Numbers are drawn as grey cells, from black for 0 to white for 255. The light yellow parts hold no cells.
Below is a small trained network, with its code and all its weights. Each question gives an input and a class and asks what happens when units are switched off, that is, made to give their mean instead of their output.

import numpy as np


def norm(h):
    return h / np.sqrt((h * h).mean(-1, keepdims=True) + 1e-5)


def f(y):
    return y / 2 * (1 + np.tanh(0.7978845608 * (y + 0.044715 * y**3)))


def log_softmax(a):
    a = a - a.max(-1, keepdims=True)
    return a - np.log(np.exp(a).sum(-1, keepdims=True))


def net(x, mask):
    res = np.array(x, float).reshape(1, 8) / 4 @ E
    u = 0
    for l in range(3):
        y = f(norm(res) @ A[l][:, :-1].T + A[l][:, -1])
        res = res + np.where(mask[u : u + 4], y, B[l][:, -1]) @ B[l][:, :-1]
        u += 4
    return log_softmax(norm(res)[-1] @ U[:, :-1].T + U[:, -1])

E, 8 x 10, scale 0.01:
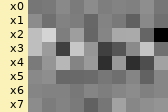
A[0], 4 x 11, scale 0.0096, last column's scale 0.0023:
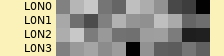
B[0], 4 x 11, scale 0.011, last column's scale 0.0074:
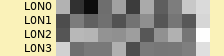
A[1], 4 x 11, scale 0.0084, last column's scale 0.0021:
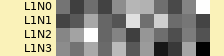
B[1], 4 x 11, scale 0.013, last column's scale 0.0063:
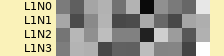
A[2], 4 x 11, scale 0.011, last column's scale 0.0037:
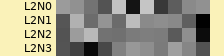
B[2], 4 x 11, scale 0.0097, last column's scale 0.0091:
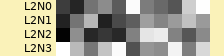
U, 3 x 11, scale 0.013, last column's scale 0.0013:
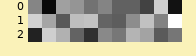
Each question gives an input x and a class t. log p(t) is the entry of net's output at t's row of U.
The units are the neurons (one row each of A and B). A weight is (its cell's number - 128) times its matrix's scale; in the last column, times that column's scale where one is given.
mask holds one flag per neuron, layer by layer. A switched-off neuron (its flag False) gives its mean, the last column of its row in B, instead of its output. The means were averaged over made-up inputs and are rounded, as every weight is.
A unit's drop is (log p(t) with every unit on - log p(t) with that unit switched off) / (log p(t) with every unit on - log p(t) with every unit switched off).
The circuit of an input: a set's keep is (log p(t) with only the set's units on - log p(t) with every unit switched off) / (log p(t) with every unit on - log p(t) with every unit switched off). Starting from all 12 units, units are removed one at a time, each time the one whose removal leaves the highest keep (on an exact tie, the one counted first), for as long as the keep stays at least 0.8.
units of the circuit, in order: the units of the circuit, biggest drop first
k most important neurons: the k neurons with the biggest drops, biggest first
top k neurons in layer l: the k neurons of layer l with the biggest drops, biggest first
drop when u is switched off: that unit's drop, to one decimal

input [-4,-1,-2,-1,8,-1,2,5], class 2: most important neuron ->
L0N0
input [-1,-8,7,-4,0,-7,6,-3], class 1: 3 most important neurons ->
L0N0; L2N3; L0N3
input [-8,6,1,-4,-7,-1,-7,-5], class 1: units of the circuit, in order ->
L0N0; L2N3
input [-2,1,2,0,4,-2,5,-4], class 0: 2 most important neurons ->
L2N0; L0N3
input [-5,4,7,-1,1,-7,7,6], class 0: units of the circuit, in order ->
L0N0; L2N0
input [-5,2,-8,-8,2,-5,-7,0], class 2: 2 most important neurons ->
L2N2; L1N3
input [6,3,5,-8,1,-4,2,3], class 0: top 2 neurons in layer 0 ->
L0N0; L0N1
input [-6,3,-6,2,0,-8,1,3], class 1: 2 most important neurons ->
L0N3; L1N1
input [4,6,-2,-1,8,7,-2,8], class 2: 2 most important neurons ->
L0N0; L1N3
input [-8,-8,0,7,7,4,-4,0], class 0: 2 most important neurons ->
L2N0; L2N3
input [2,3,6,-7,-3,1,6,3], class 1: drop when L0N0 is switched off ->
0.9
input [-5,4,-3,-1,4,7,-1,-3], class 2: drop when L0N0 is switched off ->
0.6
